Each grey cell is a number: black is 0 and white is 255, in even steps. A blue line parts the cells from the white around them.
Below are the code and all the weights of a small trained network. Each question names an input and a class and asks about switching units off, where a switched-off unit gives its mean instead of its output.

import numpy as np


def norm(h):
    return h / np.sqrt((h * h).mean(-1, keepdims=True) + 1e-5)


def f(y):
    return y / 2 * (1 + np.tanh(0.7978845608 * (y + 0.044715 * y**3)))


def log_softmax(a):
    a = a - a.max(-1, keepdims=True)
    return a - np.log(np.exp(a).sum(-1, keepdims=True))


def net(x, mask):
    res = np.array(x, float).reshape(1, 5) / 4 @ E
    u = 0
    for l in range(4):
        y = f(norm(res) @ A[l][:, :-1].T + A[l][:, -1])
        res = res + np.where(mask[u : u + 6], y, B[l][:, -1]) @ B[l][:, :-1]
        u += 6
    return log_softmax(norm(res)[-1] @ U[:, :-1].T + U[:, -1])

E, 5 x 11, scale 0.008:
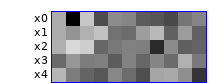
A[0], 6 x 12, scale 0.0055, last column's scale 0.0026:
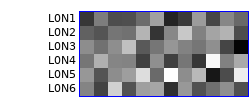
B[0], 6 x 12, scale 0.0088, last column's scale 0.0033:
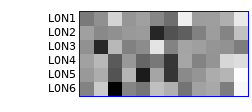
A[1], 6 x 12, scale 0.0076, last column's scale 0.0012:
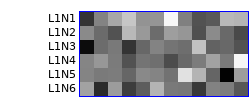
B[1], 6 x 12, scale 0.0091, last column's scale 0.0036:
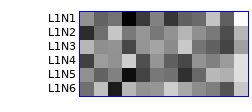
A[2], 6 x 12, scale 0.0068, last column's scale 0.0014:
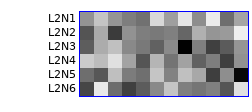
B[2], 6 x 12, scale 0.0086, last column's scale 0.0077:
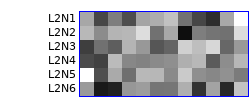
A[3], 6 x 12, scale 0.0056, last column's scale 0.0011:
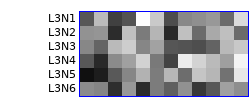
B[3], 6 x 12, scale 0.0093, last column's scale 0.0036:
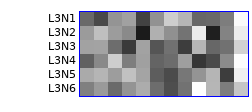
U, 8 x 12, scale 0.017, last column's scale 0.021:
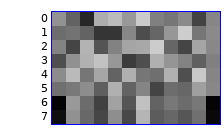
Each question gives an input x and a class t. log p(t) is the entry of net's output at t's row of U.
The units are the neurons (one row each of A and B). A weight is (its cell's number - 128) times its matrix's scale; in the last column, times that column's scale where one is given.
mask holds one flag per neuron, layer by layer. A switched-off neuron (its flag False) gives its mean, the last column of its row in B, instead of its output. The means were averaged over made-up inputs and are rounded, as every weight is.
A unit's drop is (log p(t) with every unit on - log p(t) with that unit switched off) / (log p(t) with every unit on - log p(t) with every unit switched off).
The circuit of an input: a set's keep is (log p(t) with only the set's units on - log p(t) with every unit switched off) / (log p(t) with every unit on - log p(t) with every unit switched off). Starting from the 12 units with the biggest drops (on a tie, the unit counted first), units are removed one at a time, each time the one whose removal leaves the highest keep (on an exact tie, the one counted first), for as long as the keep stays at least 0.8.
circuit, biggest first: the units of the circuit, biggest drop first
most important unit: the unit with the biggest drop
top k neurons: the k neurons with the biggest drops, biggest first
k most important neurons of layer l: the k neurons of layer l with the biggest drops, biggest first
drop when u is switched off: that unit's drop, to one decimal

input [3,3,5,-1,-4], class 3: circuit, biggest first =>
L2N3
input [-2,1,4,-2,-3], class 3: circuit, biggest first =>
L2N3, L0N6
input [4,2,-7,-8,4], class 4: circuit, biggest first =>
L0N5, L3N2
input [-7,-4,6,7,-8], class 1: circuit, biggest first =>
L1N1, L2N6
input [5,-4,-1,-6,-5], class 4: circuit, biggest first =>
L0N5, L2N1
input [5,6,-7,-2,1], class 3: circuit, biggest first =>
L3N5, L1N2
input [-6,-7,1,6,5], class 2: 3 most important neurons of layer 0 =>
L0N1, L0N5, L0N6
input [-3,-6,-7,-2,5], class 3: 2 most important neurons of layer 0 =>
L0N2, L0N3
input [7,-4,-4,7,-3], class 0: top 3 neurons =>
L0N5, L1N6, L2N2
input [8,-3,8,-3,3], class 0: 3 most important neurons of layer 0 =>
L0N6, L0N2, L0N4
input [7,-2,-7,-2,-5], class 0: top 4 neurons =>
L1N6, L0N6, L0N4, L2N4
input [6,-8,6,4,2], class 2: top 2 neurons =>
L0N1, L1N3
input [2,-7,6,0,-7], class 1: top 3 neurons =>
L1N1, L2N1, L1N2
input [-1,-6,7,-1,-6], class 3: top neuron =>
L2N3
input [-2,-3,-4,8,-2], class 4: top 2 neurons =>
L0N4, L3N2
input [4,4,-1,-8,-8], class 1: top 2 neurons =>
L1N1, L0N4
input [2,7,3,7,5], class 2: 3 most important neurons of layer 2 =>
L2N4, L2N1, L2N2
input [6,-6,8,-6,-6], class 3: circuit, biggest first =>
L2N3, L2N1
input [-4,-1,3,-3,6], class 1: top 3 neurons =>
L1N5, L0N6, L0N4
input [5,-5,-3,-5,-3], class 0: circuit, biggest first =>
L1N6
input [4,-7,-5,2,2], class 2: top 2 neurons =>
L0N1, L1N3
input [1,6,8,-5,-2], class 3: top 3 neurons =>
L2N3, L2N4, L0N1
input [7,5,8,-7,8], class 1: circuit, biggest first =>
L1N5, L2N2, L2N1
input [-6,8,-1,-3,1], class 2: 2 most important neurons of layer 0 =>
L0N6, L0N3
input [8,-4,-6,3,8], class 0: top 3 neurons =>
L1N6, L1N1, L0N6
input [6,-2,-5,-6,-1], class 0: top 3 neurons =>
L0N4, L2N2, L1N6
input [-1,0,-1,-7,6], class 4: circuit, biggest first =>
L0N5
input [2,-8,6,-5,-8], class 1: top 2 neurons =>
L1N1, L2N1
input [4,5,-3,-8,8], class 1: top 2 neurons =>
L1N5, L0N4
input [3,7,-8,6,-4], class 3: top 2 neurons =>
L0N2, L0N1
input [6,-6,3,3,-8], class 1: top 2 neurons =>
L1N1, L0N1
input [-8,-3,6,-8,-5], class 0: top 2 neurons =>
L2N6, L0N4
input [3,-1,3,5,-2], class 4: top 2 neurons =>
L0N4, L1N4
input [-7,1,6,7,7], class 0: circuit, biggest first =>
L2N6
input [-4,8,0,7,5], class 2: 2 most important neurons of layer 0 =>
L0N5, L0N3
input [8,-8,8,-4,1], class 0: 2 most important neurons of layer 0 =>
L0N6, L0N2
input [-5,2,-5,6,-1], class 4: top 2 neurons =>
L0N4, L0N6
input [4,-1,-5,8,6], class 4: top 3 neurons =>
L0N4, L3N2, L1N1
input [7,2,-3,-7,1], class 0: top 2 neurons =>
L0N4, L1N6
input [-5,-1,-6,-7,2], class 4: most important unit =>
L0N5
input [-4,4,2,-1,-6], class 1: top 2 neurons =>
L1N1, L0N6
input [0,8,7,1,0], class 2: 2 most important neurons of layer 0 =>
L0N3, L0N2
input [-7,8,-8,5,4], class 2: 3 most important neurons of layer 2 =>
L2N1, L2N3, L2N6
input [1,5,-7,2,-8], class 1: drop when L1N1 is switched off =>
1.5
